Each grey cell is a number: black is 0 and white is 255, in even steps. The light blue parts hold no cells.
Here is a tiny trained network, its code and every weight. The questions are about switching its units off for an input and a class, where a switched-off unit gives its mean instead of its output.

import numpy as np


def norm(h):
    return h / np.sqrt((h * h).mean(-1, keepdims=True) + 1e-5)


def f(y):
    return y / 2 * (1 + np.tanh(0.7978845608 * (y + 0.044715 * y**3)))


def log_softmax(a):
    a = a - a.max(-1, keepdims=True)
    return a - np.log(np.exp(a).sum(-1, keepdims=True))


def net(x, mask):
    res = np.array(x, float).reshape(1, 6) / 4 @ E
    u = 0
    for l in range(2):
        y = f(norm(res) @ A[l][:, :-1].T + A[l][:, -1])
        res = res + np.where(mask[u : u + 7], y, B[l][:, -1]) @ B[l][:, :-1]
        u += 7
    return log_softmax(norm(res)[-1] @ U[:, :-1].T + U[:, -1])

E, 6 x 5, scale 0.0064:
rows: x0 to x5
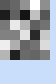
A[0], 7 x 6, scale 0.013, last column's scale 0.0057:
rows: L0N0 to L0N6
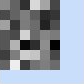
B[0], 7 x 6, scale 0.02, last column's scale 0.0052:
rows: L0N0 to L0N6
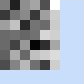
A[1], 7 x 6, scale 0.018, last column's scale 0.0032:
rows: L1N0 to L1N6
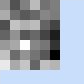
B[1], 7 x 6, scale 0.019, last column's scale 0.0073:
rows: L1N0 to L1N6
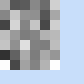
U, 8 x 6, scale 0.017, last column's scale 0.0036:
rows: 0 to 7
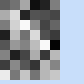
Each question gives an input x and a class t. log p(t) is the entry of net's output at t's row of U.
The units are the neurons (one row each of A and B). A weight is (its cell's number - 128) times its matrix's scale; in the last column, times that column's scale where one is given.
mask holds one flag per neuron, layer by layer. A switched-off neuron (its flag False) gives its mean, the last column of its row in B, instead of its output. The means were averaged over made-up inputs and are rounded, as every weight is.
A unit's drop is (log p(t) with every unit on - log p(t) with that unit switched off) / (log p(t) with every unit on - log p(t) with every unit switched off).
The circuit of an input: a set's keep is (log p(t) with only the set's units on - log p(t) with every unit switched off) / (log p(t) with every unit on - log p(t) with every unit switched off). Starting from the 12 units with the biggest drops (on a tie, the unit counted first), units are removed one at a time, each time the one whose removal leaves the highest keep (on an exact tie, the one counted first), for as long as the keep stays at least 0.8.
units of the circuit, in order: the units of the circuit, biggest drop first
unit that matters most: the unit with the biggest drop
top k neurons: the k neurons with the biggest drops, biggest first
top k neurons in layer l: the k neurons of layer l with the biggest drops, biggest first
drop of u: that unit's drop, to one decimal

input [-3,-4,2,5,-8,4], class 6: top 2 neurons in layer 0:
[L0N3, L0N1]
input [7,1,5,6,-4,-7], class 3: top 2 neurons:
[L1N2, L1N6]
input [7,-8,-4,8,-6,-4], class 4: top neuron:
[L0N5]
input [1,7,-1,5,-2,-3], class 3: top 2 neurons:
[L1N6, L0N5]
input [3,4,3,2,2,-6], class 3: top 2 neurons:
[L1N2, L0N5]
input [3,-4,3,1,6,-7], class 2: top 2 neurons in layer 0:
[L0N6, L0N3]
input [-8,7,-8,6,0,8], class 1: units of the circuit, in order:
[L0N2, L1N1]
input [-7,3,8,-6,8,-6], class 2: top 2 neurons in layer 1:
[L1N4, L1N3]
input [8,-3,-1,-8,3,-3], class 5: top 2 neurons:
[L0N0, L1N0]
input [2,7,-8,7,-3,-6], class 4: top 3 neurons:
[L0N5, L0N6, L0N3]
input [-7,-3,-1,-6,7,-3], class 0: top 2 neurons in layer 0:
[L0N4, L0N6]
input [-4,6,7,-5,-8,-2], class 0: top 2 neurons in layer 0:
[L0N1, L0N4]
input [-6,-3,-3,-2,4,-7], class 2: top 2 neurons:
[L0N6, L1N4]
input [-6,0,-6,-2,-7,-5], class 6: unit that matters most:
L0N1
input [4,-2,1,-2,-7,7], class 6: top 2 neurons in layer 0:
[L0N1, L0N3]
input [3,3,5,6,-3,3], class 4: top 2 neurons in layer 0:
[L0N5, L0N3]
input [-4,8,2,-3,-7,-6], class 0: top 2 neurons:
[L0N1, L0N4]
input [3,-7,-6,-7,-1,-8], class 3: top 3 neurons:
[L0N5, L1N2, L1N6]
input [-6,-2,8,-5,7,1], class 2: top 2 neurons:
[L0N6, L0N3]
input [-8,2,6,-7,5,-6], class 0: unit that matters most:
L0N4
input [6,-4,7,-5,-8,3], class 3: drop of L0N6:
-0.1
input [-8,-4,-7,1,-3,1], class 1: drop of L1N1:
0.1
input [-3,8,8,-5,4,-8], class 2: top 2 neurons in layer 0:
[L0N6, L0N1]
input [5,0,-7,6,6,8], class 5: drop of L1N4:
0.2
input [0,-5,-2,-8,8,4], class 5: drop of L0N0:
0.6
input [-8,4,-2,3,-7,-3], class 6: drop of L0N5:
-0.1
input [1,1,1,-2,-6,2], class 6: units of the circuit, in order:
[L0N1]
